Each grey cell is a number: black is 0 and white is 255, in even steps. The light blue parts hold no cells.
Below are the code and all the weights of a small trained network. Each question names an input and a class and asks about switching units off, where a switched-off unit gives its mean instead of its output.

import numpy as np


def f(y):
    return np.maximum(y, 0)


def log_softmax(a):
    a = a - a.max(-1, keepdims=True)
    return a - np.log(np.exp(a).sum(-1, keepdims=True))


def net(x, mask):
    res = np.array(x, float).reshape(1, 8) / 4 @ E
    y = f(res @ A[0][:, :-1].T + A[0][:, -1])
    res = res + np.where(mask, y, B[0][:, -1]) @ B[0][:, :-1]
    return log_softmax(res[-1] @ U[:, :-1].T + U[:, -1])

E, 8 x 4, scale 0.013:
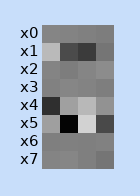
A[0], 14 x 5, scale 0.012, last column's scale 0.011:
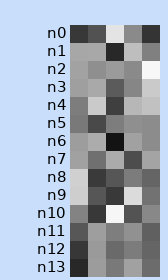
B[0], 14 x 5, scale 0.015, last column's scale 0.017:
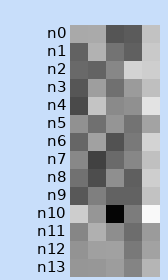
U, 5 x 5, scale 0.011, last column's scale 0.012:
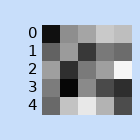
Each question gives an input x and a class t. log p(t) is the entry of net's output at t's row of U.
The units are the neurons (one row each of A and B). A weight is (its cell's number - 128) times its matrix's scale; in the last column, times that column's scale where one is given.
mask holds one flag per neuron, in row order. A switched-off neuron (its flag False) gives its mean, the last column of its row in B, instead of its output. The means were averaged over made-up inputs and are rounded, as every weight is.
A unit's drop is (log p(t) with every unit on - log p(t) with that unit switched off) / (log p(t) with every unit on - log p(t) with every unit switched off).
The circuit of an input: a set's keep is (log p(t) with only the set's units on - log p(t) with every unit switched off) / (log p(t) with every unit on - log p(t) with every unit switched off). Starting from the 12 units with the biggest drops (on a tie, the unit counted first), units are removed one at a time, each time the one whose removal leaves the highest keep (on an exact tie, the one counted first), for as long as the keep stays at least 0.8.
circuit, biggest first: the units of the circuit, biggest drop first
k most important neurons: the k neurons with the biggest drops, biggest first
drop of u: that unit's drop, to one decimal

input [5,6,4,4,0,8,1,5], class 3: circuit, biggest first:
n8
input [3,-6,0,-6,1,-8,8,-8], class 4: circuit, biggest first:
n13, n12
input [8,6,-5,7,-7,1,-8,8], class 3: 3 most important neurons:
n8, n10, n4
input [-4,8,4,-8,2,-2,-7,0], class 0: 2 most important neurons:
n10, n0
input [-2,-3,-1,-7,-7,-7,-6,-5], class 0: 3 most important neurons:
n10, n4, n0
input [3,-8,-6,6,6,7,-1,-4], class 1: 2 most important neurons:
n0, n10
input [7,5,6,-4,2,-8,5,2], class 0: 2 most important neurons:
n10, n4
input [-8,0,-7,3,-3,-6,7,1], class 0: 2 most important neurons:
n10, n4
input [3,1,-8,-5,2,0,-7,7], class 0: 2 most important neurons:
n10, n0
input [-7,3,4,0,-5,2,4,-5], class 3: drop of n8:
0.1
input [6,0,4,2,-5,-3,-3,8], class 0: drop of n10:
0.7
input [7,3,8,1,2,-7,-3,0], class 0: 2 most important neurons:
n10, n4
